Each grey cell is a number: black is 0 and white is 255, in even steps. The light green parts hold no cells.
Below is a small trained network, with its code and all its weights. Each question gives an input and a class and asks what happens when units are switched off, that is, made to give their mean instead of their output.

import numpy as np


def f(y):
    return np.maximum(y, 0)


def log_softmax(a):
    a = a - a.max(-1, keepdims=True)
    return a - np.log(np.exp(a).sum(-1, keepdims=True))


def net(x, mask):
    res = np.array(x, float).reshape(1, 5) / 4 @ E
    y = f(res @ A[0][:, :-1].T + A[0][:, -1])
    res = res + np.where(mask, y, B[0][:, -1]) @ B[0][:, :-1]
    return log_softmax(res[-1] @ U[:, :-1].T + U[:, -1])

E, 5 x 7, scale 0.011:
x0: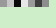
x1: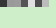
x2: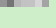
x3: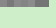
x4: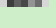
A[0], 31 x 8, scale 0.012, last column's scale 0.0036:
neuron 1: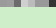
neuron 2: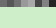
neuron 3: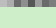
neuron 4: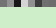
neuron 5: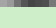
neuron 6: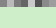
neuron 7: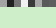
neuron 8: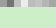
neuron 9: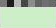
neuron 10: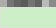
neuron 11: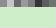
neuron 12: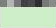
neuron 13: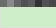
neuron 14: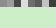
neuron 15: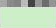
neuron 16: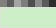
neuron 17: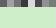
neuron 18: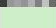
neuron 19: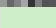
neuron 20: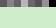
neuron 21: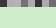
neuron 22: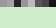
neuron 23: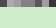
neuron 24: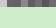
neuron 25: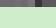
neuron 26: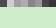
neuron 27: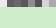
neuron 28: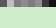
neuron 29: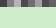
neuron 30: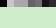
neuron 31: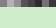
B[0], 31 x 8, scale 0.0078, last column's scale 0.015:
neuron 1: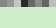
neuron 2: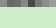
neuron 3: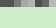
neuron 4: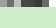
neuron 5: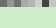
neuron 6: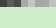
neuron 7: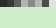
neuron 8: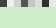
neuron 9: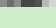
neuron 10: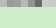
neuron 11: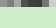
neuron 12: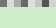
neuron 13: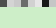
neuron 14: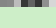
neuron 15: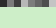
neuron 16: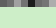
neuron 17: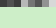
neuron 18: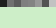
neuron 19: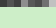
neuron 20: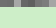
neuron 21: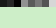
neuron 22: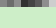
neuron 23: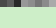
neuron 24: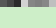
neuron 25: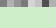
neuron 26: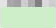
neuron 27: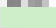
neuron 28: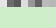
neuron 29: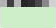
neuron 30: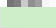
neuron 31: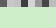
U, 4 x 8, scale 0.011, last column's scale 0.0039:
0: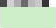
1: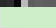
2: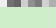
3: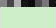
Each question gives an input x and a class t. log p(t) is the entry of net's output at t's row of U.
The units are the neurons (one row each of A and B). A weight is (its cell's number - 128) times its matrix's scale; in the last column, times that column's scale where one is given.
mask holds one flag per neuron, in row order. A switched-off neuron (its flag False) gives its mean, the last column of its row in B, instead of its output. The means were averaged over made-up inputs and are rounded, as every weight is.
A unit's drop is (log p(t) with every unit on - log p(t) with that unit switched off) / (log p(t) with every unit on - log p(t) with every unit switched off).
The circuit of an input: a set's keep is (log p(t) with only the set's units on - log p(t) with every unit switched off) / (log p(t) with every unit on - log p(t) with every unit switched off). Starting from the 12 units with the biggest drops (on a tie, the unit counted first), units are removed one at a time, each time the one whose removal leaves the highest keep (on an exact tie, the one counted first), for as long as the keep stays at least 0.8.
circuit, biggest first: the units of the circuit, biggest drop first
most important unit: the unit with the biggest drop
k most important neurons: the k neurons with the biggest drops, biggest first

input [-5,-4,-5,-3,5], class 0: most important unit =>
neuron 30
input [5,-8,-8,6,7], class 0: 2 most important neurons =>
[neuron 13; neuron 12]
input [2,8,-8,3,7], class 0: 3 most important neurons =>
[neuron 12; neuron 13; neuron 31]
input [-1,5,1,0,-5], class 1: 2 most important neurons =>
[neuron 21; neuron 27]
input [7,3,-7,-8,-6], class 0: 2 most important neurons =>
[neuron 13; neuron 12]
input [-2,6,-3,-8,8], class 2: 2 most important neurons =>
[neuron 27; neuron 10]
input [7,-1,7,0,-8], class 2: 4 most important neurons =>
[neuron 30; neuron 26; neuron 28; neuron 13]
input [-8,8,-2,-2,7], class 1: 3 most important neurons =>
[neuron 17; neuron 21; neuron 4]
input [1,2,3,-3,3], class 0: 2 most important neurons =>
[neuron 30; neuron 8]
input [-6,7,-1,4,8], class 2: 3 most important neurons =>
[neuron 27; neuron 10; neuron 7]
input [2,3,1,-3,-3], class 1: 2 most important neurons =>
[neuron 27; neuron 21]
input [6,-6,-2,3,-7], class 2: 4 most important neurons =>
[neuron 30; neuron 26; neuron 28; neuron 21]
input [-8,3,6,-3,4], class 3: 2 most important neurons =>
[neuron 9; neuron 29]
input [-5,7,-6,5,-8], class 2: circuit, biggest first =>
[neuron 30]
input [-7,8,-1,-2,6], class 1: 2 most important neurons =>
[neuron 17; neuron 21]
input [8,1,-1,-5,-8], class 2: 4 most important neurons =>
[neuron 30; neuron 26; neuron 28; neuron 29]
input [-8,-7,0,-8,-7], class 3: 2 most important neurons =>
[neuron 29; neuron 16]
